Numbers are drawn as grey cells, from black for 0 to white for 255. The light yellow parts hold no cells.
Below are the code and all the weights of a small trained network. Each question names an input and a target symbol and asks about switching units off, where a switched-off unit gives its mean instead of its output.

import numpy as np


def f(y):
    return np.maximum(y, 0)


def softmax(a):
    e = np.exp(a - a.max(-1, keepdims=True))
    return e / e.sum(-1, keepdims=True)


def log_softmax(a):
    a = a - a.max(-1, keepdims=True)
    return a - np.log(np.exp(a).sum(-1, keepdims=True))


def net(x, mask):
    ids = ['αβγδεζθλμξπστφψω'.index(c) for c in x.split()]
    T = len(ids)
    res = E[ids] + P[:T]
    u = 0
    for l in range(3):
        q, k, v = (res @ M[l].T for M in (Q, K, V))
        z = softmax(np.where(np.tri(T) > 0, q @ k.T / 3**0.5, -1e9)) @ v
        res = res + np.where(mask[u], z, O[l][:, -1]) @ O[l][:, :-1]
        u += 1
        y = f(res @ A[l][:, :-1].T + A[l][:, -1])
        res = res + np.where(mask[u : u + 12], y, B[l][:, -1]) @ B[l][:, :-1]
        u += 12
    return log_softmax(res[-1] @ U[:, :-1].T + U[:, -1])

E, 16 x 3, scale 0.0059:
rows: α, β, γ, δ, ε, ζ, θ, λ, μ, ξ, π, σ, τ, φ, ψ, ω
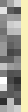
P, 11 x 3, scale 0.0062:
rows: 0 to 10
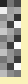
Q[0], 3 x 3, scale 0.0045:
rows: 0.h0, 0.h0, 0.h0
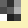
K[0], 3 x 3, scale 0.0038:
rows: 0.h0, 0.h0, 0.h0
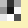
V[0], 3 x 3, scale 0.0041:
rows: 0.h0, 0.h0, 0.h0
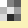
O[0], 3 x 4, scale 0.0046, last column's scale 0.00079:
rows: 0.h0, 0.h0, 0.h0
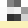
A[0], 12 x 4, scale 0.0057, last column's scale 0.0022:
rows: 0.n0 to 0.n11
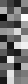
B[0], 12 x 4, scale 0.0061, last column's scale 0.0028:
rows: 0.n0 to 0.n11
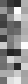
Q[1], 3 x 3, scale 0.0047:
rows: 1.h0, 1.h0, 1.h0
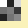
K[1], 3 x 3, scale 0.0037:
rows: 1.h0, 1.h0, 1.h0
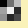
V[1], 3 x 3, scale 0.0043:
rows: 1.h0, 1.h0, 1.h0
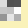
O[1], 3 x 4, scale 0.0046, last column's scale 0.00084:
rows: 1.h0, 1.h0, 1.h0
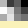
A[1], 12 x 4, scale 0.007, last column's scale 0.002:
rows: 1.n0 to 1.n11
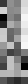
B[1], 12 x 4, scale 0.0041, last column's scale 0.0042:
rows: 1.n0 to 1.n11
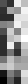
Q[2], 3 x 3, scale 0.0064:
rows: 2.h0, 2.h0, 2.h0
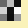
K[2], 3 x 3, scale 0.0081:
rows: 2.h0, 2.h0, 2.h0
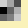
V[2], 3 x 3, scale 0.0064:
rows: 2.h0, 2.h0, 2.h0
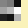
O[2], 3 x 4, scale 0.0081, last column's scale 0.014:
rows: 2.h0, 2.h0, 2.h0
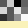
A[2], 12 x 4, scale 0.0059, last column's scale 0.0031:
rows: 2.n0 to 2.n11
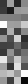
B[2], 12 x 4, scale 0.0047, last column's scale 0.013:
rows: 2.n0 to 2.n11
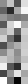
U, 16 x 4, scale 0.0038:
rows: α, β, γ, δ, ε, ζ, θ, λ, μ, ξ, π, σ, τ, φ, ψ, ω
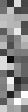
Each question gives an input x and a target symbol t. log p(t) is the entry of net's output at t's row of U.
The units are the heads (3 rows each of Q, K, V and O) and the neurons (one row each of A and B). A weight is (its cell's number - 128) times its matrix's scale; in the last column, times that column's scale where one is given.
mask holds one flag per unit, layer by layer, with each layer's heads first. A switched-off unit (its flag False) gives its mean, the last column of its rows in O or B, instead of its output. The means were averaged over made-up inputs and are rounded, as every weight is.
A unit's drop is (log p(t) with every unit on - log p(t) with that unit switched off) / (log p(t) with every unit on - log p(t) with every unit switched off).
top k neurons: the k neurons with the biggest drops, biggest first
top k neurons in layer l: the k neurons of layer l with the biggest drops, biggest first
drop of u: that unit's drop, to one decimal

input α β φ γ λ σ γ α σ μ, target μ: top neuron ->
2.n9
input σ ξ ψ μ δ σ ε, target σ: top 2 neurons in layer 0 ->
0.n7, 0.n0
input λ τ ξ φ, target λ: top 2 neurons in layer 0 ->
0.n7, 0.n0
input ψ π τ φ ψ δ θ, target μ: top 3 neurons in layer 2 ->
2.n9, 2.n11, 2.n5
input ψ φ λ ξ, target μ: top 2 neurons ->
2.n9, 2.n11
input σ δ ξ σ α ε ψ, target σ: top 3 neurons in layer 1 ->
1.n11, 1.n7, 1.n6
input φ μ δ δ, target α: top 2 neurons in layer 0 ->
0.n2, 0.n7
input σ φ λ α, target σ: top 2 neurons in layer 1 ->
1.n11, 1.n7
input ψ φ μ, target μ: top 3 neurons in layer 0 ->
0.n2, 0.n5, 0.n11
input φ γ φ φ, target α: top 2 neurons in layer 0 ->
0.n7, 0.n0
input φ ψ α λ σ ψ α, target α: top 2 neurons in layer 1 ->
1.n2, 1.n3
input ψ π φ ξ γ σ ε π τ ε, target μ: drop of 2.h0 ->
0.8
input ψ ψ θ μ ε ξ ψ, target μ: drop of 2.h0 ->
0.9
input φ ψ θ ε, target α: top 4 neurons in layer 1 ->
1.n2, 1.n3, 1.n0, 1.n11
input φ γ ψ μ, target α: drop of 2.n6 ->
0.1
